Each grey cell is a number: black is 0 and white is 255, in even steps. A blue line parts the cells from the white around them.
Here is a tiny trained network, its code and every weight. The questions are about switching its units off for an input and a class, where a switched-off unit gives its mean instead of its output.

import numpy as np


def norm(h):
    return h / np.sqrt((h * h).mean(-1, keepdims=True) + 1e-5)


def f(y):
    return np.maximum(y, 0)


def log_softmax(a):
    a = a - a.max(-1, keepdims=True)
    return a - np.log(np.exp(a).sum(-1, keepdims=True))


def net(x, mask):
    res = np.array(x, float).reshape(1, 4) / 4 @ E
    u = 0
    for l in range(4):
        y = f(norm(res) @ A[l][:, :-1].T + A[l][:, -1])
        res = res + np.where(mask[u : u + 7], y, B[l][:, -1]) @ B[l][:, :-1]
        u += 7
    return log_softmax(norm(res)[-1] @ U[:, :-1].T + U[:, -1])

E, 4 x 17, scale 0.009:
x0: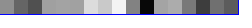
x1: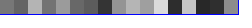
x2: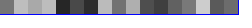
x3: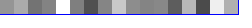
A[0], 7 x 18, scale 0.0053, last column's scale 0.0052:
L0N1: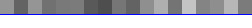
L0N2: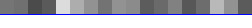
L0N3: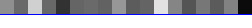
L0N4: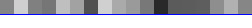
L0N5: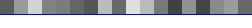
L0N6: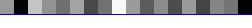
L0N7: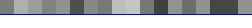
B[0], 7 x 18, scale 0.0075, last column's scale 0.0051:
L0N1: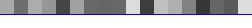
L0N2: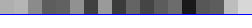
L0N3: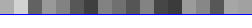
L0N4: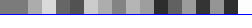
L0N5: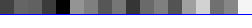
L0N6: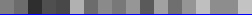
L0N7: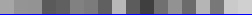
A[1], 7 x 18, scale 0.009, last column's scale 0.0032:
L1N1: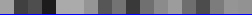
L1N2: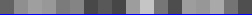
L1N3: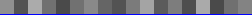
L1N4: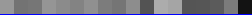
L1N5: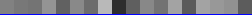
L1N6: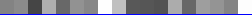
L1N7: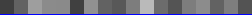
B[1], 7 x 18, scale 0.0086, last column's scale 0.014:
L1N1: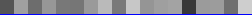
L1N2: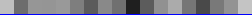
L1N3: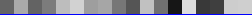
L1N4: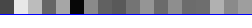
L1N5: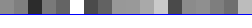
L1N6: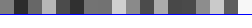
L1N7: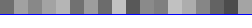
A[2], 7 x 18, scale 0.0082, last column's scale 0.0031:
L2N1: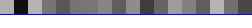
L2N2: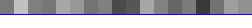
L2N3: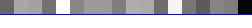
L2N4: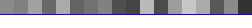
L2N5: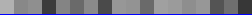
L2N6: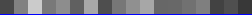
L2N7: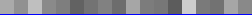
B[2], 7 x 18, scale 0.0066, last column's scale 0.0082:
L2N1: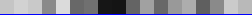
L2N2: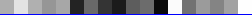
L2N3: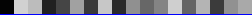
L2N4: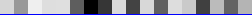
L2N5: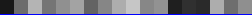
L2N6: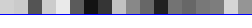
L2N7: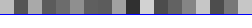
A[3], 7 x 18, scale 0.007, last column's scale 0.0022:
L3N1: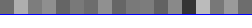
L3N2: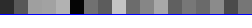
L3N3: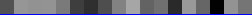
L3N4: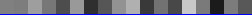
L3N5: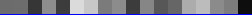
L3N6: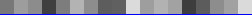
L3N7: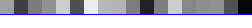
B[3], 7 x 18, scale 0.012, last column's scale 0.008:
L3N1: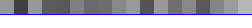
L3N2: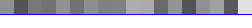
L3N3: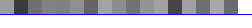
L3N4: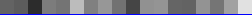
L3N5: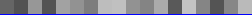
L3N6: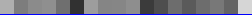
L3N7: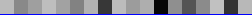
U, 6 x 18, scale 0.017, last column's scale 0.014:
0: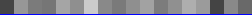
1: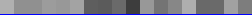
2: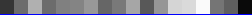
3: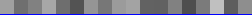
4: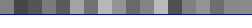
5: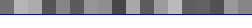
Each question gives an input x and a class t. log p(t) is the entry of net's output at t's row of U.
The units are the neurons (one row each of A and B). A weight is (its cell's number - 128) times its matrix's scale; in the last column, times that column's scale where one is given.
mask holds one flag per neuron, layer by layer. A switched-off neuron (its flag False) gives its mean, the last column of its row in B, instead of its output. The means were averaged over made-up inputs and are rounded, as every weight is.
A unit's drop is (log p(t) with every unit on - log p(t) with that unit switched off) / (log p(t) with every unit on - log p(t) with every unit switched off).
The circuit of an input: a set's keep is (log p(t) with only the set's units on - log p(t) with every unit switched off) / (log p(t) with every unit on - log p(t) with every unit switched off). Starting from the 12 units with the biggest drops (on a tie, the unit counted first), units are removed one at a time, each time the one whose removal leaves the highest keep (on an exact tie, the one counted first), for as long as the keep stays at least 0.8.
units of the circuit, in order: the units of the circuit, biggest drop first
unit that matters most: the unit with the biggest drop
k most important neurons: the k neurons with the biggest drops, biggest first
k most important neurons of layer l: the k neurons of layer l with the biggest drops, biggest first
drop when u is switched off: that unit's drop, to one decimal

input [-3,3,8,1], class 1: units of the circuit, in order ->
(L1N6)
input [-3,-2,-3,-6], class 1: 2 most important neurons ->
(L1N3 L1N6)
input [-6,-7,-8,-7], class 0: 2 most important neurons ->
(L1N3 L1N6)
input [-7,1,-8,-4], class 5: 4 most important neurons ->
(L1N1 L2N3 L0N4 L0N5)
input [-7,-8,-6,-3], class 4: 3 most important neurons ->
(L1N5 L3N5 L0N4)
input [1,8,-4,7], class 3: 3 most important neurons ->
(L3N6 L1N3 L1N1)
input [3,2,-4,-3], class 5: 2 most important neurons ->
(L1N6 L2N3)
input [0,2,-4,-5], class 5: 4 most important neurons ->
(L1N1 L0N4 L0N5 L2N3)
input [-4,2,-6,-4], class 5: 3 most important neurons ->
(L1N1 L0N4 L2N3)
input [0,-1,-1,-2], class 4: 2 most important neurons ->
(L0N1 L1N5)
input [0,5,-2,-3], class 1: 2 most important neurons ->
(L1N6 L2N2)
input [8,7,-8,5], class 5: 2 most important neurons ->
(L1N6 L2N3)
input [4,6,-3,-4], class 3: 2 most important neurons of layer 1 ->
(L1N3 L1N2)
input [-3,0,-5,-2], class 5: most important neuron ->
(L1N1)
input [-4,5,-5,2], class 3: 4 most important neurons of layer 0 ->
(L0N1 L0N5 L0N4 L0N2)
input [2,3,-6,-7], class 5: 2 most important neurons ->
(L1N6 L1N1)
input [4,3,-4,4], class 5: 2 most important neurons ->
(L1N6 L2N3)
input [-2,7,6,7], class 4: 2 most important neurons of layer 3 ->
(L3N4 L3N3)
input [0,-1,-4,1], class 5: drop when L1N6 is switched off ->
0.2
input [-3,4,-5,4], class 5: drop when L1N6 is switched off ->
0.5
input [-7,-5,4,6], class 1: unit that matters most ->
L1N2
